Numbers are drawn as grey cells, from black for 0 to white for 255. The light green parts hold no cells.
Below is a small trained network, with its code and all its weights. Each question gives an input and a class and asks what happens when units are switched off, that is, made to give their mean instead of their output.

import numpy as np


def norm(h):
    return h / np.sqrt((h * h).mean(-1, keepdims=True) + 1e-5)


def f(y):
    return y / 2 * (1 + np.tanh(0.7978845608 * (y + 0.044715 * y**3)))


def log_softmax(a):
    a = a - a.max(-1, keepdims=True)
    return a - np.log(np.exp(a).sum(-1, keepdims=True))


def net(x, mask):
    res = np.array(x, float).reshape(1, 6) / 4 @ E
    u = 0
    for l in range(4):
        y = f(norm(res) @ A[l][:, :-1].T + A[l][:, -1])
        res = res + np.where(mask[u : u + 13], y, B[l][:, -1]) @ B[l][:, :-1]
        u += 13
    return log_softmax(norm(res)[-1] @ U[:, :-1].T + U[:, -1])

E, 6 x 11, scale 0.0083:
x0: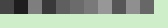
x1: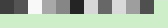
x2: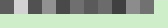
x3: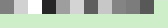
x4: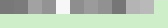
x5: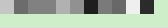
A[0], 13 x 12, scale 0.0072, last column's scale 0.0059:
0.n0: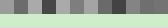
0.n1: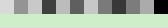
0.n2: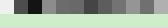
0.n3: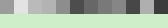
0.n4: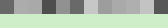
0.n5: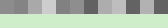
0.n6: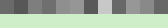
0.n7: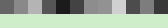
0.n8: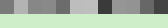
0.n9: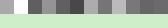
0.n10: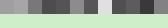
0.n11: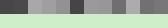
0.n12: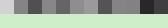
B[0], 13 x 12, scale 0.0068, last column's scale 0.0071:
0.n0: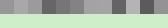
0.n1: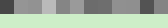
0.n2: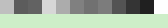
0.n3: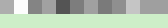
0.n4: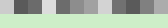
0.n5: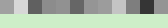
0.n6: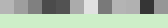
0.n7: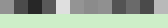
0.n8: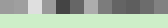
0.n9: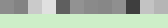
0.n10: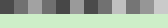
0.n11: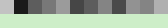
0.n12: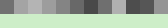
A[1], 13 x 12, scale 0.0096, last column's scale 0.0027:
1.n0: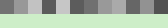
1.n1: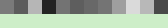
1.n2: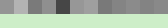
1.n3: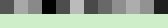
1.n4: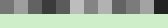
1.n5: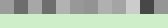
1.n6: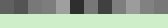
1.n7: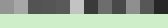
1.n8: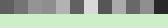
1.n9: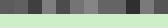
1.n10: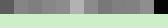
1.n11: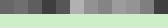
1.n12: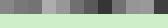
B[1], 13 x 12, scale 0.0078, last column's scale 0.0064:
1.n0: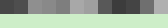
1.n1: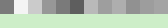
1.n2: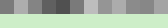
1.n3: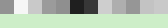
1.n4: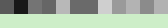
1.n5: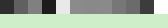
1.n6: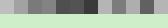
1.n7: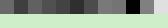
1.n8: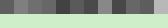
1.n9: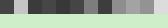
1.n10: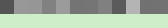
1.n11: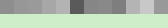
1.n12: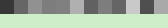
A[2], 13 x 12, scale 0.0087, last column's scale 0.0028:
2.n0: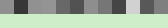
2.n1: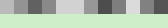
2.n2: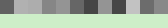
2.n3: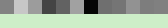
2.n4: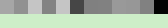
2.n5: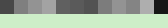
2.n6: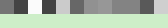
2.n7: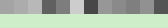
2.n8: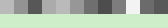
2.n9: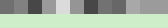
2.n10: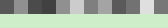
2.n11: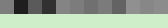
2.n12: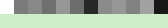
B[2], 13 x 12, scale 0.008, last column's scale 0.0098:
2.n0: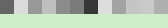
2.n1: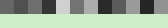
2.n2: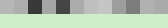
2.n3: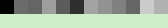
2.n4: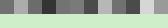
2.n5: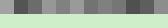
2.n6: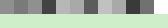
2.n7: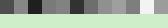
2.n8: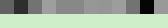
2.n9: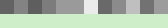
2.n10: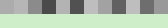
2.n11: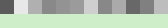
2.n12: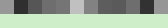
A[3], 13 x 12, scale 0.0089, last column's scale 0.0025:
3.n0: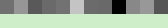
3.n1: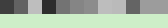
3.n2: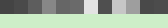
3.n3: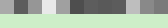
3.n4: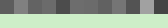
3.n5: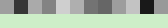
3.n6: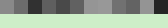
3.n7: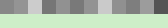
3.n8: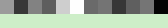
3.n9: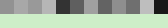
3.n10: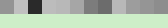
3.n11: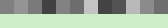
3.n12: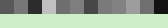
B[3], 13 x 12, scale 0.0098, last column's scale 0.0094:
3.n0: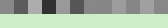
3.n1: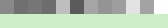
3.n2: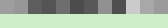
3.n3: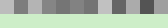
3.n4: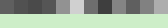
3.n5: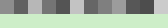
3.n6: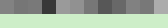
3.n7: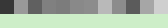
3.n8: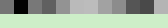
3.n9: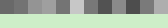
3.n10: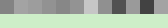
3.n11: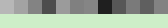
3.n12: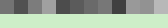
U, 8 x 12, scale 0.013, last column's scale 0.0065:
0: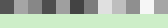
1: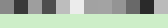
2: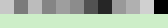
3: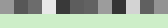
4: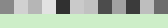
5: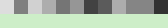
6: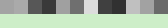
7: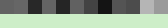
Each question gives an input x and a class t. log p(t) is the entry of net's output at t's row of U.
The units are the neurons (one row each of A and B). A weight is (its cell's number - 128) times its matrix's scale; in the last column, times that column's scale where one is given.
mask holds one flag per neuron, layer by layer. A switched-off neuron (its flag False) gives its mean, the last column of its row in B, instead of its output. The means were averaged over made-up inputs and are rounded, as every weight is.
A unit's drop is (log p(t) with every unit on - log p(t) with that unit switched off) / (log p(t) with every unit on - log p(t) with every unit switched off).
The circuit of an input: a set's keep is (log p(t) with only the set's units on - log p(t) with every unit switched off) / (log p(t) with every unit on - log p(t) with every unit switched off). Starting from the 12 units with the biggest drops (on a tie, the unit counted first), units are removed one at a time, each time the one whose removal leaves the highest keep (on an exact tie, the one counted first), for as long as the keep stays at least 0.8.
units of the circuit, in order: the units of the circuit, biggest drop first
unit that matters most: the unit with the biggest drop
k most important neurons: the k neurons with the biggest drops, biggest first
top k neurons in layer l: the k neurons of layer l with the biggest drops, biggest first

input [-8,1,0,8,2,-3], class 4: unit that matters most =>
0.n3
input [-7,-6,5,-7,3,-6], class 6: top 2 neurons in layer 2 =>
(2.n10 2.n0)
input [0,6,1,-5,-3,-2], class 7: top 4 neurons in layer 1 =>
(1.n9 1.n8 1.n11 1.n4)
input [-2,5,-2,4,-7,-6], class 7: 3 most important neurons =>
(0.n7 1.n5 2.n6)
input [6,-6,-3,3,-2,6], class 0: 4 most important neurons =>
(0.n10 1.n3 2.n3 0.n4)
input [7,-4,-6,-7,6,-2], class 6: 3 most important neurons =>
(2.n11 2.n9 1.n9)
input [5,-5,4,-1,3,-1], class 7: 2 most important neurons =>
(1.n7 0.n2)
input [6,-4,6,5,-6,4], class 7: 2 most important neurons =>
(1.n7 1.n5)
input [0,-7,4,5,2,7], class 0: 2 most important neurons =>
(1.n4 0.n6)
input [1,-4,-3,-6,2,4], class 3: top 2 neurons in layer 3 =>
(3.n12 3.n2)
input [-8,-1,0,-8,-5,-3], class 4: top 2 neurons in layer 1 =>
(1.n7 1.n5)
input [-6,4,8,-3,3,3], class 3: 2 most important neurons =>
(2.n8 1.n12)
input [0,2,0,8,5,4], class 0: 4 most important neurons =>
(0.n2 1.n3 0.n7 1.n1)
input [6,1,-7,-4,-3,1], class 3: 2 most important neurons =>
(1.n6 0.n2)
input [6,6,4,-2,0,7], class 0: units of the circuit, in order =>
(2.n0)
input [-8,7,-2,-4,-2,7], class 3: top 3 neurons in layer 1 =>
(1.n6 1.n8 1.n12)
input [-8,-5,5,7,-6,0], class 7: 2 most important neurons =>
(1.n7 2.n6)
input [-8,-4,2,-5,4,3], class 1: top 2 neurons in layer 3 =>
(3.n5 3.n8)
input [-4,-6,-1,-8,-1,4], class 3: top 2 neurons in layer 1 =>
(1.n5 1.n9)
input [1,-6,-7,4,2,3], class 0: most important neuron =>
(1.n3)
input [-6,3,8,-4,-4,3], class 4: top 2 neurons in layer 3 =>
(3.n9 3.n1)
